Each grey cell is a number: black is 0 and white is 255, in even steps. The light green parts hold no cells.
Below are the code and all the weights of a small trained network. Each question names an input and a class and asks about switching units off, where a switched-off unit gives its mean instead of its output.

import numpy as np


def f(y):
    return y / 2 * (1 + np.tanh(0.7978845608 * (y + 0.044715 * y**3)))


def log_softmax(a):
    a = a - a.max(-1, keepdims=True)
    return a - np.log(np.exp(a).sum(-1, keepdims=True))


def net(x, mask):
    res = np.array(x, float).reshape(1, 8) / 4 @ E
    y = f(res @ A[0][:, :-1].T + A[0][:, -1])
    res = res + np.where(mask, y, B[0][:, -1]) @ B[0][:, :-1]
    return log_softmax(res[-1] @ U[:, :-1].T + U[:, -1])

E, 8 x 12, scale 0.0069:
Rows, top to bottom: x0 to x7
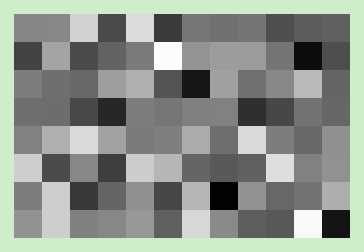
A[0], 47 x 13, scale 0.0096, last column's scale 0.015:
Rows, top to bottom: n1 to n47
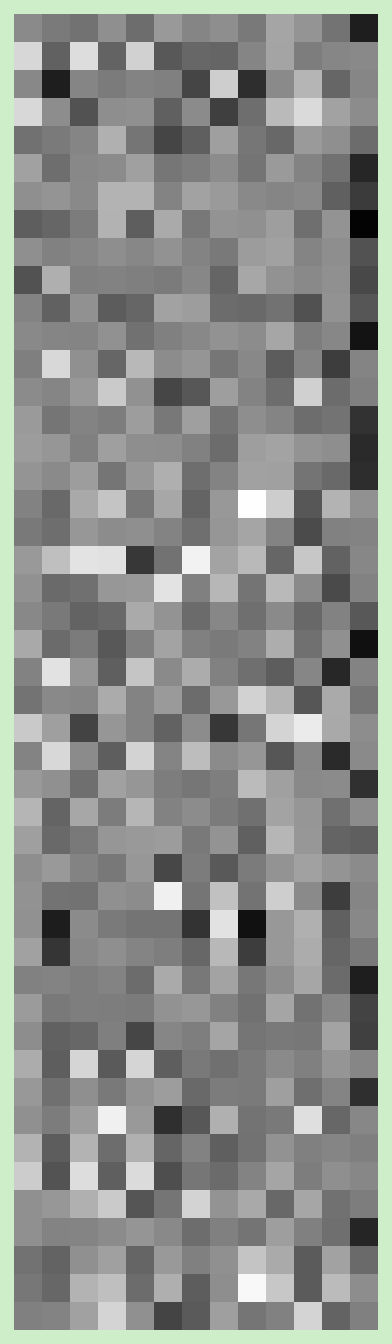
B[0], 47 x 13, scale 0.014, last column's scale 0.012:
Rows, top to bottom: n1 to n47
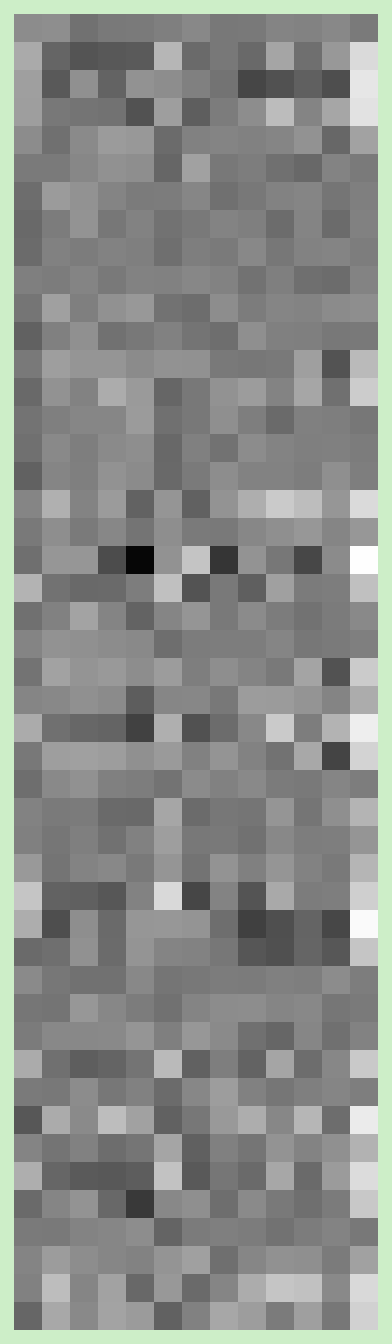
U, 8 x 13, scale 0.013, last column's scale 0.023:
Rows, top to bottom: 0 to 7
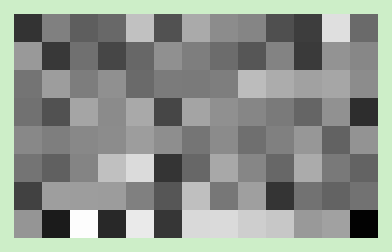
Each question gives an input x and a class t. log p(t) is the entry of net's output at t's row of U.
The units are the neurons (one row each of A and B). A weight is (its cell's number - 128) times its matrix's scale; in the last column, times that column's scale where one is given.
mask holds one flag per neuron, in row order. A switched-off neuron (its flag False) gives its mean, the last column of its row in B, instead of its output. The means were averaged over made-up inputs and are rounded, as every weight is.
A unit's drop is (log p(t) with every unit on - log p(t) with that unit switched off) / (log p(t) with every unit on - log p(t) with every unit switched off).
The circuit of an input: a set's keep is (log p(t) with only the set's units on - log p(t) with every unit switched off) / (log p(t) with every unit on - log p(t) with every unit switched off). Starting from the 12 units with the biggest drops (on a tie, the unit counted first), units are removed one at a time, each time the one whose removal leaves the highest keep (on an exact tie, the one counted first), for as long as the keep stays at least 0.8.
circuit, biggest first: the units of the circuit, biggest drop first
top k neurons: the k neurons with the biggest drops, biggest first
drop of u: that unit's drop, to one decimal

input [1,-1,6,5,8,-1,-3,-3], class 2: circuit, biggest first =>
[n32]
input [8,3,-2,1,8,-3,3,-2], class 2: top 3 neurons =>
[n33, n3, n34]
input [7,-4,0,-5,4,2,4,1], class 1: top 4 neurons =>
[n42, n2, n38, n46]
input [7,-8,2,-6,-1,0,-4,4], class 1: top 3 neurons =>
[n42, n2, n20]
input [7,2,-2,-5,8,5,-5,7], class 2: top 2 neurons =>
[n33, n27]
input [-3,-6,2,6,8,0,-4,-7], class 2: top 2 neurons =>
[n46, n18]
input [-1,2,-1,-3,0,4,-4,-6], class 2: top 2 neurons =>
[n46, n18]
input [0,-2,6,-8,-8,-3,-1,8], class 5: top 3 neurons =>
[n40, n47, n14]
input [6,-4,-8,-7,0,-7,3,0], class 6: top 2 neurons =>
[n26, n20]
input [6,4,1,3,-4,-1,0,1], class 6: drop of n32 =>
0.2
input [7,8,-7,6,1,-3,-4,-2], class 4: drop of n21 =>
-0.1
